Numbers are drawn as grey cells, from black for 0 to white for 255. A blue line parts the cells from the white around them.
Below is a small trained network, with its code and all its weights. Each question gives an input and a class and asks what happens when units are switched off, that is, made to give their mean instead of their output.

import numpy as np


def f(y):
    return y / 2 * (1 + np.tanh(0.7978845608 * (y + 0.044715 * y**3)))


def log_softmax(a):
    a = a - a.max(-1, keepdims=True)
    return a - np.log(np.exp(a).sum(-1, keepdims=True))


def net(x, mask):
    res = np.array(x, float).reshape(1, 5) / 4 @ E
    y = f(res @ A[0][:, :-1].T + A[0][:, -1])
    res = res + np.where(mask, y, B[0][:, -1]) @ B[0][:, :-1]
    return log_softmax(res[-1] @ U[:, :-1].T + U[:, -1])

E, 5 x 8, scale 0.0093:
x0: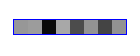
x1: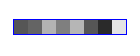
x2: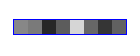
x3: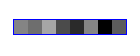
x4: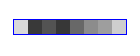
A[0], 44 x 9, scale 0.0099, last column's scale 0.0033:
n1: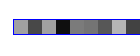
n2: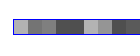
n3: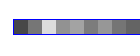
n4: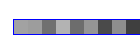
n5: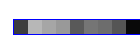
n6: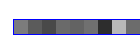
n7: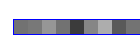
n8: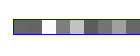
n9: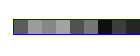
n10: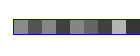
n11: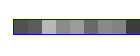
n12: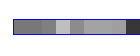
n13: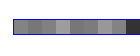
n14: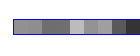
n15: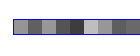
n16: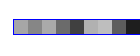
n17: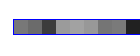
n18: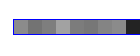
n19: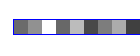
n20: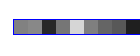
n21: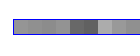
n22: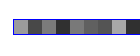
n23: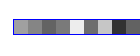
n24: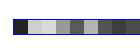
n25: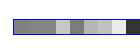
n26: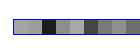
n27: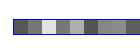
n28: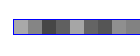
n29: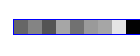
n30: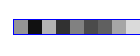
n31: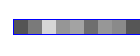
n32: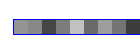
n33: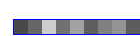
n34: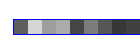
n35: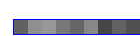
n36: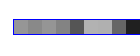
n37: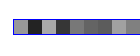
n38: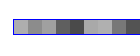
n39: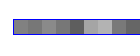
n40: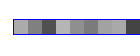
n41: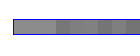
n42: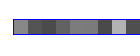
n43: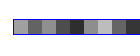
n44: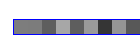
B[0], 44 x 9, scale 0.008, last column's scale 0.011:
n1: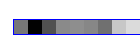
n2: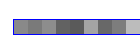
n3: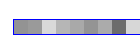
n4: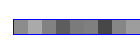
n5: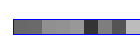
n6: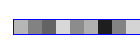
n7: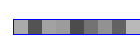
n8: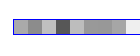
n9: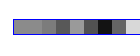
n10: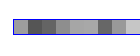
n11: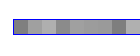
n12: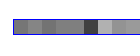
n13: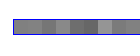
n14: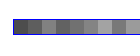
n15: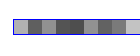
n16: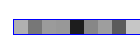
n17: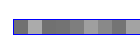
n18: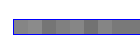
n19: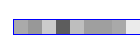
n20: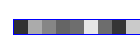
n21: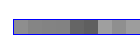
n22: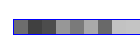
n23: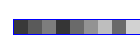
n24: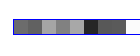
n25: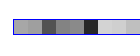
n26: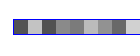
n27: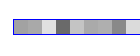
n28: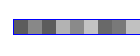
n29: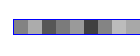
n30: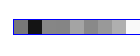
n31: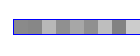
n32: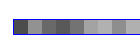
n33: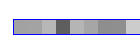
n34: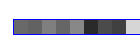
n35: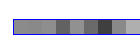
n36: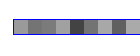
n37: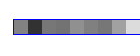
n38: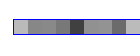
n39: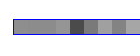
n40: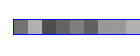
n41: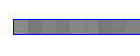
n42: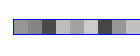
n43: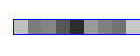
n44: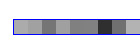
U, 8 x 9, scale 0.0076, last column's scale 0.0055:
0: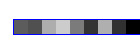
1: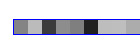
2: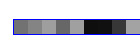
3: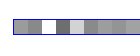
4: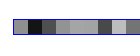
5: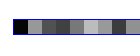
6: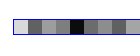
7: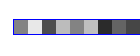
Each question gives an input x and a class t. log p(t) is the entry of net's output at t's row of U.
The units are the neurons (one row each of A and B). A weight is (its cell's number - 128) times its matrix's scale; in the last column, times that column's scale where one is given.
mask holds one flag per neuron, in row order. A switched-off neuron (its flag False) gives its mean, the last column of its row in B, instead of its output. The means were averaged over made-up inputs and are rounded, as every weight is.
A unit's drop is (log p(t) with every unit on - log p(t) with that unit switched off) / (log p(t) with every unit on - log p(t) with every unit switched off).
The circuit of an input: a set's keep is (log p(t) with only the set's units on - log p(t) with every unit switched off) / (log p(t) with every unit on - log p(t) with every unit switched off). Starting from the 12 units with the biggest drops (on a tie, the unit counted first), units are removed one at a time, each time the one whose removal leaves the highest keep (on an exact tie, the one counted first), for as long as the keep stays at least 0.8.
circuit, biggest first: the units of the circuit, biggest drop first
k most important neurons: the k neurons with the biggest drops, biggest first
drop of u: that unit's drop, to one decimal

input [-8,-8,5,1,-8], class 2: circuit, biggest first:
(n34)
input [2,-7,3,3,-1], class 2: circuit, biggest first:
(n34 n9)
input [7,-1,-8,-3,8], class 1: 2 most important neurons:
(n25 n29)
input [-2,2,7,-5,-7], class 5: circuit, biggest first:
(n20 n23)
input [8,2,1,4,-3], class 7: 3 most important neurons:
(n6 n42 n44)
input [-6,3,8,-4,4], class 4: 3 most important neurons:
(n1 n30 n22)
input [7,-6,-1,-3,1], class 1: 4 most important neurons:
(n40 n29 n25 n6)
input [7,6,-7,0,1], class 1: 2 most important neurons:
(n25 n29)
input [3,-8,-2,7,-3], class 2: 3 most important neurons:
(n34 n9 n24)
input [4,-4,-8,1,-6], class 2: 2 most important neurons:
(n24 n34)
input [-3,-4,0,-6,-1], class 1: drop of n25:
0.2
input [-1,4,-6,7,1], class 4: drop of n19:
-0.1
